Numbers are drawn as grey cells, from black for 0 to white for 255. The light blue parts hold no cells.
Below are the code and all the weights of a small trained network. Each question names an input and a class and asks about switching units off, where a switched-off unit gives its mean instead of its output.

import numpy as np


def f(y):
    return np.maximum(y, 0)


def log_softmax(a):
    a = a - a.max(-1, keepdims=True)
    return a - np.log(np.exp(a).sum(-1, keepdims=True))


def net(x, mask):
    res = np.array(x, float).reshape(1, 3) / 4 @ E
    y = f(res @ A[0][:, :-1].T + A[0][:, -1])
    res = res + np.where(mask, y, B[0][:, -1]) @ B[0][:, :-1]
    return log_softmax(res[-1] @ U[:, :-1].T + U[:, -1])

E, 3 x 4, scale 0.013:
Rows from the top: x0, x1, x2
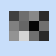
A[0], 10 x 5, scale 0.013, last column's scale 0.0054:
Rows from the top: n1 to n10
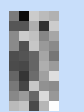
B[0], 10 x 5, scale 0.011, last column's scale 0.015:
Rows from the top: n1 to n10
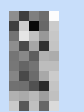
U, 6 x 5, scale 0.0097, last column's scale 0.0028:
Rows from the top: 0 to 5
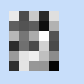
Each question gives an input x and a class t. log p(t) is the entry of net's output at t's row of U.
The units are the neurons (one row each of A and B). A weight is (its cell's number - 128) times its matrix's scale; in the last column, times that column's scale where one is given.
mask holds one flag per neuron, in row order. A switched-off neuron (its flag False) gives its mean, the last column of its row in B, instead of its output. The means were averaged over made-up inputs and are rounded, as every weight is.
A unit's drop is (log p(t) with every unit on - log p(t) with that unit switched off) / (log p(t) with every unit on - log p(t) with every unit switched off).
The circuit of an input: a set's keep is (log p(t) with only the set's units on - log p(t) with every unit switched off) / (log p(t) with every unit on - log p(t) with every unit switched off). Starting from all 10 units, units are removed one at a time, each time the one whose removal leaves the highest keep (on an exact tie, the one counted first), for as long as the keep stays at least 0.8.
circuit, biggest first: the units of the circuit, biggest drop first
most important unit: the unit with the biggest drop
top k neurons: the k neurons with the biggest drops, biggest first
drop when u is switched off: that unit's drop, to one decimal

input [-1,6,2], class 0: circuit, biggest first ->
(n2)
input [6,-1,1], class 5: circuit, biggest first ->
(n1 n4)
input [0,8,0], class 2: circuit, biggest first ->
(n2 n8 n4)
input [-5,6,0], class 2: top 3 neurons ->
(n4 n8 n1)
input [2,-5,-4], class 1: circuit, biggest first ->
(n10 n8)
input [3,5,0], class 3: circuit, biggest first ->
(n4 n8 n10)
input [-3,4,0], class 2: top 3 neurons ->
(n4 n8 n1)
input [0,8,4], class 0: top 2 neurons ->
(n2 n10)
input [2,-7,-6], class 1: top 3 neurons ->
(n8 n10 n2)
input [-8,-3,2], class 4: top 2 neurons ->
(n3 n1)
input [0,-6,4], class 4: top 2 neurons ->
(n3 n8)
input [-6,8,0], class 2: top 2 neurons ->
(n4 n8)
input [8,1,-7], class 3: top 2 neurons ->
(n6 n5)
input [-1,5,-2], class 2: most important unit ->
n2
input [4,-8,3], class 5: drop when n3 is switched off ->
0.2
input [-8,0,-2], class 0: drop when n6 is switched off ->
0.0
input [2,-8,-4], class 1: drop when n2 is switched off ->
0.2
